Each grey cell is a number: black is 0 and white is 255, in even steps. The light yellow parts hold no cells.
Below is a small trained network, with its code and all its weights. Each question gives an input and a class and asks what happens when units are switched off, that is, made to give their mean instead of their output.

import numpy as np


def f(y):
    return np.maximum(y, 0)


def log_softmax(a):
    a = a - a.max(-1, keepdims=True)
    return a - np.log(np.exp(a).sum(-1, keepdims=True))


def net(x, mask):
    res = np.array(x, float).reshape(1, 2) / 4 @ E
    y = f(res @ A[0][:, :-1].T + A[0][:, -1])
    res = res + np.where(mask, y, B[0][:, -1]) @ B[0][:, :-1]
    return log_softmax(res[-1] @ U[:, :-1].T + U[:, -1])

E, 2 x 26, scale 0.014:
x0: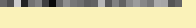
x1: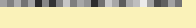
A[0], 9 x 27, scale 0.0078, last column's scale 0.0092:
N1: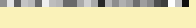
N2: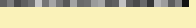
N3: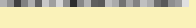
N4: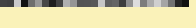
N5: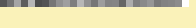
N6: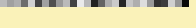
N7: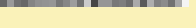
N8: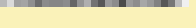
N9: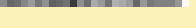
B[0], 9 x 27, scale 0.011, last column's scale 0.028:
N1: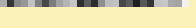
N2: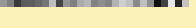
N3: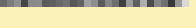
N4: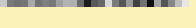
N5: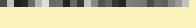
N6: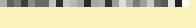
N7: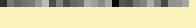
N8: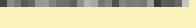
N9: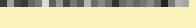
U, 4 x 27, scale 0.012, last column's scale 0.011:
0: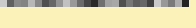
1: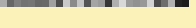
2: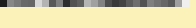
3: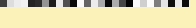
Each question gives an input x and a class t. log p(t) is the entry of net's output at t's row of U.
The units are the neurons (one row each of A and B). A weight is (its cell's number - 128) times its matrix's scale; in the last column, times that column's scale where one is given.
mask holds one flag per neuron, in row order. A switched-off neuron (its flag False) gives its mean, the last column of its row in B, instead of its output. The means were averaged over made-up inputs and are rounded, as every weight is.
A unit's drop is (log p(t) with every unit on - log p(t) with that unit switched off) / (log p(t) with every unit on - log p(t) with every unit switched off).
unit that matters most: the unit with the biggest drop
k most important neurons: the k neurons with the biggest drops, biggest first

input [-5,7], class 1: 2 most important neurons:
N6, N4
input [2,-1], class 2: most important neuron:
N1
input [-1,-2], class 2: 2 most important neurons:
N6, N1
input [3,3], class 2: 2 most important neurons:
N1, N5
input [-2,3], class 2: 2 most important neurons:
N2, N4
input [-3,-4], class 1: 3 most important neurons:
N5, N4, N2
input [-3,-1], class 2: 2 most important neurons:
N4, N6
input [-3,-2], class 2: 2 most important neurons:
N6, N4
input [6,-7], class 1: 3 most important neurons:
N2, N1, N3
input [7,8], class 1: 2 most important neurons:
N6, N1
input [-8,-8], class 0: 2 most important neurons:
N1, N6
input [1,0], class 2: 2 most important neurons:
N6, N1
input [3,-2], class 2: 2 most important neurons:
N1, N6
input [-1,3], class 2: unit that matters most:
N2
